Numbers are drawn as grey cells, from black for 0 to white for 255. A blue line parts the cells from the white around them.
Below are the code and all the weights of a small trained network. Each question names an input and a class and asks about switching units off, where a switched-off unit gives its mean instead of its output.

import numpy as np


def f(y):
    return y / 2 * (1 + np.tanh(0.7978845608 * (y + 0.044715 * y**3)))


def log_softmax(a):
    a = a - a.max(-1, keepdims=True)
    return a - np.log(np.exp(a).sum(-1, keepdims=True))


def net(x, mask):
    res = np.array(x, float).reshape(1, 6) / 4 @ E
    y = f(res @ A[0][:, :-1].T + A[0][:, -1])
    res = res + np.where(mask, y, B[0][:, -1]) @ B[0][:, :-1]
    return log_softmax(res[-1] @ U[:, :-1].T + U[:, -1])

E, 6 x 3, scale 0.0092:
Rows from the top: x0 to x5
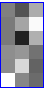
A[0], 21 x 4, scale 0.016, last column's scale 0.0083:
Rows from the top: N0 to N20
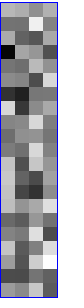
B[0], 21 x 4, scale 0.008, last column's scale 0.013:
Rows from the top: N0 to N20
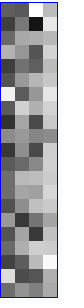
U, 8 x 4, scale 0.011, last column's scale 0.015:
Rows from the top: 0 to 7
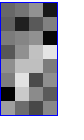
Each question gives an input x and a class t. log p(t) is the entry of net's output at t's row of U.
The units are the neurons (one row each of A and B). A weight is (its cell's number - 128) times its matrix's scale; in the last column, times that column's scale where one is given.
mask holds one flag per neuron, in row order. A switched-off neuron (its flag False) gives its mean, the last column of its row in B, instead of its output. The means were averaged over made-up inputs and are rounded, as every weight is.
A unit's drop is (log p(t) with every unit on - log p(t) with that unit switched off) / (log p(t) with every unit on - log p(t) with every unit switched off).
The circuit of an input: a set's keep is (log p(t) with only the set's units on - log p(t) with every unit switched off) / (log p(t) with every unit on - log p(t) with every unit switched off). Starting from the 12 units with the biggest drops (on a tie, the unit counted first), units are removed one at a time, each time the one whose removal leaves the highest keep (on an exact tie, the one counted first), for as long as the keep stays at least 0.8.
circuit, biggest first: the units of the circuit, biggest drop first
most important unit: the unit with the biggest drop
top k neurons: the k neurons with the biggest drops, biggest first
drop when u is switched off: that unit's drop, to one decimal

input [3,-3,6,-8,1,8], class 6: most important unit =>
N7
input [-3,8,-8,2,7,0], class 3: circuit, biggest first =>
(N0, N1)
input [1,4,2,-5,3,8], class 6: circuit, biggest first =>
(N6, N7)
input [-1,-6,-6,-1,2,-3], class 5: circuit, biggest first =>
(N18, N14)
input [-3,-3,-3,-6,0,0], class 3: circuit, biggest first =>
(N1, N8)
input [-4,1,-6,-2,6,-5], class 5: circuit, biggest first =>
(N3, N18, N14)
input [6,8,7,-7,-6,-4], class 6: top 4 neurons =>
(N8, N10, N16, N7)
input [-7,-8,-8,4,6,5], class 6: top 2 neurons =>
(N6, N5)
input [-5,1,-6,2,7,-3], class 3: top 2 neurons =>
(N0, N1)
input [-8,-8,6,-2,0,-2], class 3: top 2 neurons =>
(N3, N5)
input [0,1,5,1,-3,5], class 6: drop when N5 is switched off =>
0.0
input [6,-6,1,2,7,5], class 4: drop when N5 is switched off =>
-0.1
